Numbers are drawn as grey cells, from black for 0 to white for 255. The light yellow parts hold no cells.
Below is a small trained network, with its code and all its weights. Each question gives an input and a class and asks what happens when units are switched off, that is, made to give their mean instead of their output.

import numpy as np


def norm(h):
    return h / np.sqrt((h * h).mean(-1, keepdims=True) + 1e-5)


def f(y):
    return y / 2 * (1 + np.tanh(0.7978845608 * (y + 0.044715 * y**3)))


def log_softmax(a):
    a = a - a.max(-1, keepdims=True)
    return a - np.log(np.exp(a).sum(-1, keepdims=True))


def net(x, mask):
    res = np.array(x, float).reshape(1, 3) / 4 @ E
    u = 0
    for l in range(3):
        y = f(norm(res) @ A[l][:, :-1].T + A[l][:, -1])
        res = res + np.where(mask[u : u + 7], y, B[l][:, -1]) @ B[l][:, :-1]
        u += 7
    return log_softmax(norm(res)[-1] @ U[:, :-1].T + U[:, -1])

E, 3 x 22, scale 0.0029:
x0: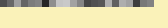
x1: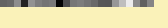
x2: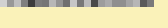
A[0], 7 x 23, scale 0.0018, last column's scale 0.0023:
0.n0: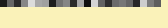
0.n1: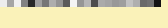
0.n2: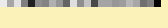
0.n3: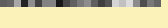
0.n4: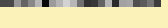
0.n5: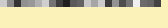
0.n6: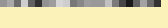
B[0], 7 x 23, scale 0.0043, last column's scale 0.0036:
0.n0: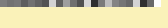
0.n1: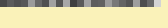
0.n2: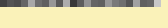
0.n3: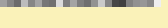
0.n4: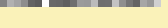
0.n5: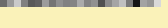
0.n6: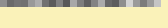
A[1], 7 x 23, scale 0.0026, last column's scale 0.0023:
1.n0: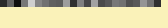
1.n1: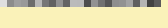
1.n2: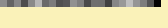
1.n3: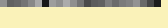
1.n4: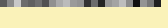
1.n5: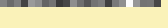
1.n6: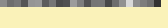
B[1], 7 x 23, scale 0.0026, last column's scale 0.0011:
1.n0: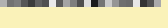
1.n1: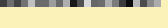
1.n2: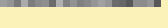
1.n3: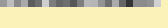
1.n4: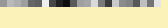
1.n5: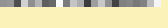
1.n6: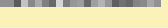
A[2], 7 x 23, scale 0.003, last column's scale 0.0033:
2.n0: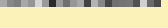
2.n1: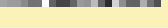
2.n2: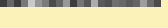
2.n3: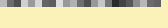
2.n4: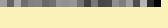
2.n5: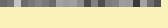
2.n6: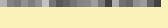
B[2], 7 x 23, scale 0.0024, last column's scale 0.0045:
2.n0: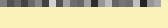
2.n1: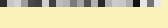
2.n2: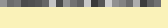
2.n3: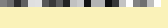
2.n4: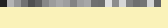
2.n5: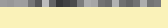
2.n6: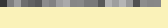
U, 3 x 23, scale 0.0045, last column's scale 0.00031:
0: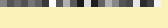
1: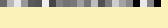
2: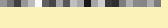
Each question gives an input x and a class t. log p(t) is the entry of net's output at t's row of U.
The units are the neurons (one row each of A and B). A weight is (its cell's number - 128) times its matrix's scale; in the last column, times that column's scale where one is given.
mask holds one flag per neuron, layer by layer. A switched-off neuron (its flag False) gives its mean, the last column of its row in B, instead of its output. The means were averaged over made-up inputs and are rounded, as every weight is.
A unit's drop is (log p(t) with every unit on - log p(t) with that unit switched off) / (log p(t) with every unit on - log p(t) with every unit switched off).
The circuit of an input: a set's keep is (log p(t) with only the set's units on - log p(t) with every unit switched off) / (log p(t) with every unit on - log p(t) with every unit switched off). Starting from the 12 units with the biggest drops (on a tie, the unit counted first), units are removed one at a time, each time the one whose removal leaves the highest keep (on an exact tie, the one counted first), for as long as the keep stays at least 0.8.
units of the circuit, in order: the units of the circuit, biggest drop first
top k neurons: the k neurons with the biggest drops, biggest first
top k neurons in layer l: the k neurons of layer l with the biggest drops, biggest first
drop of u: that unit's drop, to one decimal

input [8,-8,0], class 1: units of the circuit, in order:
0.n4
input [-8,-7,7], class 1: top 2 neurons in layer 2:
2.n0; 2.n6
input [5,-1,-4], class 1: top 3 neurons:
0.n4; 0.n1; 0.n2
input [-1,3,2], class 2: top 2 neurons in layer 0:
0.n3; 0.n0
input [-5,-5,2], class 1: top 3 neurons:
0.n3; 0.n5; 1.n5
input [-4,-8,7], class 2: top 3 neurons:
0.n0; 0.n6; 2.n3
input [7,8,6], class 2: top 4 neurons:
0.n5; 0.n0; 0.n3; 1.n5
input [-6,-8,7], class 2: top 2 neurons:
0.n0; 0.n6
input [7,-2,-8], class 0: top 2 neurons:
0.n0; 0.n5
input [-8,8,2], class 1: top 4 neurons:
0.n5; 0.n6; 2.n1; 2.n3
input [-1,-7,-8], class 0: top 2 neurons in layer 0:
0.n0; 0.n3
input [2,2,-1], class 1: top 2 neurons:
0.n4; 0.n6
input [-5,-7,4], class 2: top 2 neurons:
0.n4; 0.n0
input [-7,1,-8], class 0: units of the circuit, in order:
0.n0
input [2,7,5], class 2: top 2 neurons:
0.n0; 0.n3
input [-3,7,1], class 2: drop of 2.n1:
0.0
